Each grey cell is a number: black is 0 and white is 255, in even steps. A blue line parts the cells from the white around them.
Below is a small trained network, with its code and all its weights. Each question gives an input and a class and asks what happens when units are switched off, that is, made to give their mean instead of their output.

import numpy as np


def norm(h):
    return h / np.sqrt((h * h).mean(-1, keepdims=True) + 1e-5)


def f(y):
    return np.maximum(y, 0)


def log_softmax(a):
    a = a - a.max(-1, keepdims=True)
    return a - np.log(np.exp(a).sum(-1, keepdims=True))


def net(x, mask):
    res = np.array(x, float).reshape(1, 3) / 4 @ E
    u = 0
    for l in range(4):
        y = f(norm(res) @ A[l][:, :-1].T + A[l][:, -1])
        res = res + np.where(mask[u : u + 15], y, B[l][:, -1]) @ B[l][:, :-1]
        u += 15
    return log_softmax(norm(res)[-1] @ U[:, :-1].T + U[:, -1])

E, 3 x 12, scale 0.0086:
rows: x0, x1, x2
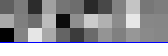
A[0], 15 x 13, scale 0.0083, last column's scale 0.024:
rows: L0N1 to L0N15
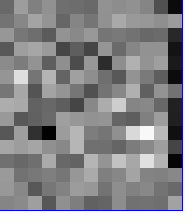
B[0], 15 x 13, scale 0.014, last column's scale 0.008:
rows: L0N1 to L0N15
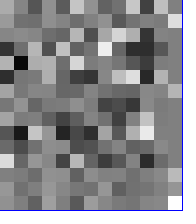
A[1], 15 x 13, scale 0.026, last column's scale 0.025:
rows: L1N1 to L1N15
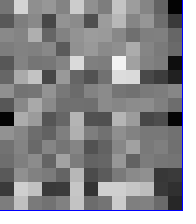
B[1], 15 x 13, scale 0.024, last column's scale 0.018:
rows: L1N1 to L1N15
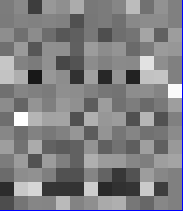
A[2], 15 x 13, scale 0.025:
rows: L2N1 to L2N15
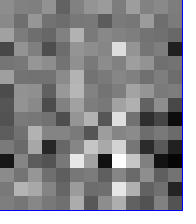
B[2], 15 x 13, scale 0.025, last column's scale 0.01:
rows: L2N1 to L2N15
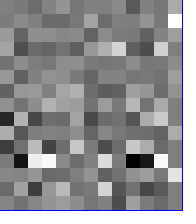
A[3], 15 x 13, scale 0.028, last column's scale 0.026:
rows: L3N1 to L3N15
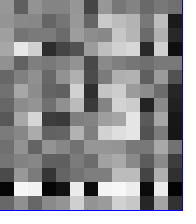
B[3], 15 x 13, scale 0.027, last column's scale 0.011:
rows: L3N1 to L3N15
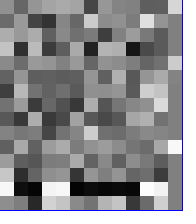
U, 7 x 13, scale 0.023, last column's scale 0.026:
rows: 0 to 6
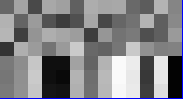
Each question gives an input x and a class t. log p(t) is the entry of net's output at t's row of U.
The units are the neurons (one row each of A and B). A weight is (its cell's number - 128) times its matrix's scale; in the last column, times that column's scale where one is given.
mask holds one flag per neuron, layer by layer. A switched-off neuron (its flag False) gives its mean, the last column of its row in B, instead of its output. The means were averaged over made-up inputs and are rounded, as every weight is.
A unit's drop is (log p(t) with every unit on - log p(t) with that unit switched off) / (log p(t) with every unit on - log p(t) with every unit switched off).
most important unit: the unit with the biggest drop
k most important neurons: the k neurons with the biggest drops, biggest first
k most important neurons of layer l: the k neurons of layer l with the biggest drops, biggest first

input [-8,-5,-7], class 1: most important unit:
L1N3
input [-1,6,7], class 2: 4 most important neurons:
[L1N8, L0N2, L0N15, L1N12]
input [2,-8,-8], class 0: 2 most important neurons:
[L1N12, L1N8]
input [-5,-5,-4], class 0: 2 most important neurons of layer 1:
[L1N12, L1N11]
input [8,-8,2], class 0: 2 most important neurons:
[L1N12, L1N3]
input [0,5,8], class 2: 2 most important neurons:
[L0N2, L1N8]
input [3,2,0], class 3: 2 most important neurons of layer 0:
[L0N15, L0N7]
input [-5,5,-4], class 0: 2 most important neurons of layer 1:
[L1N11, L1N4]
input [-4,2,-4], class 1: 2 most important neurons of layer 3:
[L3N11, L3N1]
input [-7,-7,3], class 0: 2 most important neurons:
[L1N12, L1N11]
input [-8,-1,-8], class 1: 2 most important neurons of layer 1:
[L1N3, L1N8]
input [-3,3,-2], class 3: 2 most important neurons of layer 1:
[L1N7, L1N12]
